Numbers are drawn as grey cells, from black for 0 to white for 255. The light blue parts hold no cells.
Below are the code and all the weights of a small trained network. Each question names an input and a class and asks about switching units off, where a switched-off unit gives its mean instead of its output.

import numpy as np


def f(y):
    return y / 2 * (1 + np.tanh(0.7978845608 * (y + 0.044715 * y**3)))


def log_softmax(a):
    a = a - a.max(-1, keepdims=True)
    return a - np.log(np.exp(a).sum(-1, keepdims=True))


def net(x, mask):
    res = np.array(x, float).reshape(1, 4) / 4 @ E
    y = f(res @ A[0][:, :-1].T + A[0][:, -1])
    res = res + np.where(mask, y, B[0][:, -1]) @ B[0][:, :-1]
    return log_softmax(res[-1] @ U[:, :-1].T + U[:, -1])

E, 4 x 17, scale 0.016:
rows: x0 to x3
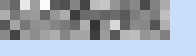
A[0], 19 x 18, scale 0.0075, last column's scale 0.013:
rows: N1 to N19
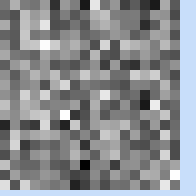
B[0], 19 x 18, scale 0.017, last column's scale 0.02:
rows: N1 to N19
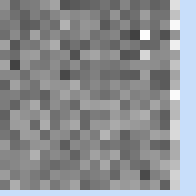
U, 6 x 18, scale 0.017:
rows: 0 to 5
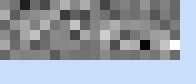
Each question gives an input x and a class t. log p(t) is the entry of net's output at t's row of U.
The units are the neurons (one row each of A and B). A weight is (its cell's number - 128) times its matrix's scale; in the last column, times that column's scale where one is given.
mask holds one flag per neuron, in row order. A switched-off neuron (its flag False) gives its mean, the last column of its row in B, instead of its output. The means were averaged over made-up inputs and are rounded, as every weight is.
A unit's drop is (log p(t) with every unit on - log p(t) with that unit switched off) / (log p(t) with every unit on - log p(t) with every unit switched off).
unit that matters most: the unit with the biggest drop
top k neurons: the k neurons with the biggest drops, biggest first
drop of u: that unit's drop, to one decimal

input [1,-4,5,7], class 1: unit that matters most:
N5
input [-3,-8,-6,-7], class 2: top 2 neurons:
N13; N5
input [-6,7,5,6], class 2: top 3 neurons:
N9; N3; N10
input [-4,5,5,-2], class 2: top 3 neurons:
N9; N3; N10
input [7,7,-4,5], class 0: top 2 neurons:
N3; N10
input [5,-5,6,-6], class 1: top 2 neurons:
N1; N15
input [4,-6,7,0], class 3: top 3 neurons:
N14; N16; N19
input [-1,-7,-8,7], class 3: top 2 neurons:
N11; N6
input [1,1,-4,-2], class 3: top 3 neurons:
N11; N5; N6
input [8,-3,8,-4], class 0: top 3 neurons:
N3; N10; N2
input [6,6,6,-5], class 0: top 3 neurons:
N3; N10; N13
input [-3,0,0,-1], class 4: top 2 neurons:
N3; N2
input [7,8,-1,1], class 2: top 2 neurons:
N19; N12
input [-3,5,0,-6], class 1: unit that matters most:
N13
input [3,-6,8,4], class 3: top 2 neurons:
N14; N16
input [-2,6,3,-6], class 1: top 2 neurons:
N13; N1
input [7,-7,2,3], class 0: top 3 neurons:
N3; N10; N2
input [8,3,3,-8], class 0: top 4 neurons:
N3; N10; N2; N5
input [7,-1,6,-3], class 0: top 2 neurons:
N3; N10
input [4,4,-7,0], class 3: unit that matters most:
N11
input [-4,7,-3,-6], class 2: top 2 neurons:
N9; N5
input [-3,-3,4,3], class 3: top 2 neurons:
N3; N10
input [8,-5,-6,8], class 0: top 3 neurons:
N3; N10; N2
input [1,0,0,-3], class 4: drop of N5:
0.1
